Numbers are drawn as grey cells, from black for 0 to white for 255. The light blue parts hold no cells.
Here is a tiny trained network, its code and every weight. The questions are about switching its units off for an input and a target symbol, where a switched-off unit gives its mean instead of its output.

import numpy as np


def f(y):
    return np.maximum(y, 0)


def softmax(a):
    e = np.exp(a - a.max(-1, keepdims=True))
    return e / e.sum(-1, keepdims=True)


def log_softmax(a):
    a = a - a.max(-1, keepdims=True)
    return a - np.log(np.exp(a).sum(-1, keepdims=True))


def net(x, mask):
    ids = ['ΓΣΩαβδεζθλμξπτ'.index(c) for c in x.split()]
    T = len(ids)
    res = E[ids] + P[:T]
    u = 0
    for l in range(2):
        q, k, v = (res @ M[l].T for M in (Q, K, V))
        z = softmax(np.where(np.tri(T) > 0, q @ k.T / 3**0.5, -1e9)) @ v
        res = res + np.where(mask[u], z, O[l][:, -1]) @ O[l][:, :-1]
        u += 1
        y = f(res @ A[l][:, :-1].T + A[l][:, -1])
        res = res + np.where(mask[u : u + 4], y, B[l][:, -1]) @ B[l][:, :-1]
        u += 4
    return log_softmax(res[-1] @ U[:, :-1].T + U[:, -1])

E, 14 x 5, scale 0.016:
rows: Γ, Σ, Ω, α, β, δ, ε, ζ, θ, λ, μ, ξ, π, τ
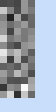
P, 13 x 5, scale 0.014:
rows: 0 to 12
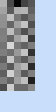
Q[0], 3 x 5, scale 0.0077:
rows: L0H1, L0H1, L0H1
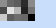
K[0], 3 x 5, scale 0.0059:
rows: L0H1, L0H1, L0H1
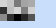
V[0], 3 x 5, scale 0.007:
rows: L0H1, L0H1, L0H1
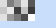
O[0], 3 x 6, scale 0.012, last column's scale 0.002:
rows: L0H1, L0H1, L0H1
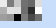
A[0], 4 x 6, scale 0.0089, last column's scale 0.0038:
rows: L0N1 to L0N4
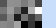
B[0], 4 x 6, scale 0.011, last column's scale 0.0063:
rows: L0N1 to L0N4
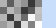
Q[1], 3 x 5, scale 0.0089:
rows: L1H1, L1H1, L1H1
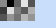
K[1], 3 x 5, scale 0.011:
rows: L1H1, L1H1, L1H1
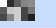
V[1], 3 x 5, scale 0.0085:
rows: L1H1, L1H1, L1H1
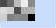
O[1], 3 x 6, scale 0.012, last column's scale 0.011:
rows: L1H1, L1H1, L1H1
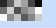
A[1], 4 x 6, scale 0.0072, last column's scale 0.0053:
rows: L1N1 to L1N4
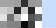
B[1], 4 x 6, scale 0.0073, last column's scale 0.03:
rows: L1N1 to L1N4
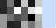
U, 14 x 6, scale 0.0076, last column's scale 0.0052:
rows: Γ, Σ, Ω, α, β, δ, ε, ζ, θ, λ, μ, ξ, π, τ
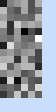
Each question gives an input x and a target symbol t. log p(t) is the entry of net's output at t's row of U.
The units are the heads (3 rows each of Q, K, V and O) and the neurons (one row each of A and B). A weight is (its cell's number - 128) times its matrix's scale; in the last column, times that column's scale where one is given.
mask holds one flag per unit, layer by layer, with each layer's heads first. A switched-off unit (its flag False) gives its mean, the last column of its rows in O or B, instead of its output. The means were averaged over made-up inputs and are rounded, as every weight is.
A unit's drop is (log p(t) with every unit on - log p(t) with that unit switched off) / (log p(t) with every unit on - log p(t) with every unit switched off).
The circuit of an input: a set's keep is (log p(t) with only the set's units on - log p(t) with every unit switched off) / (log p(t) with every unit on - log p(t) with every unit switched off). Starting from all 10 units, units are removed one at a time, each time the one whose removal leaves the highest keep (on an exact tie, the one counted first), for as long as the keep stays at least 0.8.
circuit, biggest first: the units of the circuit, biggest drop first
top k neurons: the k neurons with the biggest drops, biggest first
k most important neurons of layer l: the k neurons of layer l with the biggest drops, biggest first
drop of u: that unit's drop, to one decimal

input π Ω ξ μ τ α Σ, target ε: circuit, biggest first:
L1N2, L1H1
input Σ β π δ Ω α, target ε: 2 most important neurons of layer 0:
L0N4, L0N3
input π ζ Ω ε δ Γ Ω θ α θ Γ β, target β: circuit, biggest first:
L1H1, L1N3, L0N4
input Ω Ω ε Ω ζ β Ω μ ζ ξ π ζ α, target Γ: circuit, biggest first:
L1H1
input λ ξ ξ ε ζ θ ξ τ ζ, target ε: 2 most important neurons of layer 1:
L1N2, L1N1
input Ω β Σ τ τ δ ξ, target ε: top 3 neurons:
L1N2, L0N4, L1N1
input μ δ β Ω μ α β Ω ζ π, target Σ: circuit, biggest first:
L1N2, L1N3, L1H1
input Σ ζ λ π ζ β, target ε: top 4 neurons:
L1N2, L0N4, L0N3, L1N1
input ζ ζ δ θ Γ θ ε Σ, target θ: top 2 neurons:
L1N1, L0N4
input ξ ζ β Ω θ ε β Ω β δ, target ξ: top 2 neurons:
L0N3, L1N2
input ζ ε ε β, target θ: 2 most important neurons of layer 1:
L1N1, L1N3
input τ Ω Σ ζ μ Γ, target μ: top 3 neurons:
L1N2, L0N4, L1N3
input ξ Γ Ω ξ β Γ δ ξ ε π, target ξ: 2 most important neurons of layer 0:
L0N3, L0N4
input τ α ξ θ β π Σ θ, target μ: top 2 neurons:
L1N2, L0N4
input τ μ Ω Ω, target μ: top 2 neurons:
L1N2, L0N4
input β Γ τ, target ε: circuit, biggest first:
L1N2
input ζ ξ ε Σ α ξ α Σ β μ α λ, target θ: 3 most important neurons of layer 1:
L1N1, L1N3, L1N4
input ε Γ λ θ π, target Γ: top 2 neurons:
L1N2, L0N4
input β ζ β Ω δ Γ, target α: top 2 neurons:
L1N1, L1N3
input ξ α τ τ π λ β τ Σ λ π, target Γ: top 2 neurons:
L0N4, L1N2
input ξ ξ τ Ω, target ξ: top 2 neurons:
L0N3, L1N2
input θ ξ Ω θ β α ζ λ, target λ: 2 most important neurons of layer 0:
L0N3, L0N2
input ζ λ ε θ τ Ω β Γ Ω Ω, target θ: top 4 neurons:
L1N1, L0N4, L1N3, L1N4
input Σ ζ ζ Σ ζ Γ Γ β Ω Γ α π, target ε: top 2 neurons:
L0N3, L0N4
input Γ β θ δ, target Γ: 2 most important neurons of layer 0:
L0N3, L0N2
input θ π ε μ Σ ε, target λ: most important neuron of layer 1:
L1N3
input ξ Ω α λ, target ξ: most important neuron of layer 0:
L0N3
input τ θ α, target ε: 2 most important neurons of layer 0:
L0N4, L0N2
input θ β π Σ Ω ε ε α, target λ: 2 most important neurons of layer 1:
L1N3, L1N1
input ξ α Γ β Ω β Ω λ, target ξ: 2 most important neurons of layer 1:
L1N2, L1N4
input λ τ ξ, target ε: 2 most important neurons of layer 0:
L0N4, L0N2
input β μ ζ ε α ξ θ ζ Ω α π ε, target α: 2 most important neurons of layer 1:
L1N1, L1N3
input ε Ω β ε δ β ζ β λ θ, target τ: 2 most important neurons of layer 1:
L1N2, L1N1
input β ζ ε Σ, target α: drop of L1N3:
0.1
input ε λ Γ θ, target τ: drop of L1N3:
0.2
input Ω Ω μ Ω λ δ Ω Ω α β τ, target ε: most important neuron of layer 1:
L1N3
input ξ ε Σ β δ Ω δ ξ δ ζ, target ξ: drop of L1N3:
-0.1
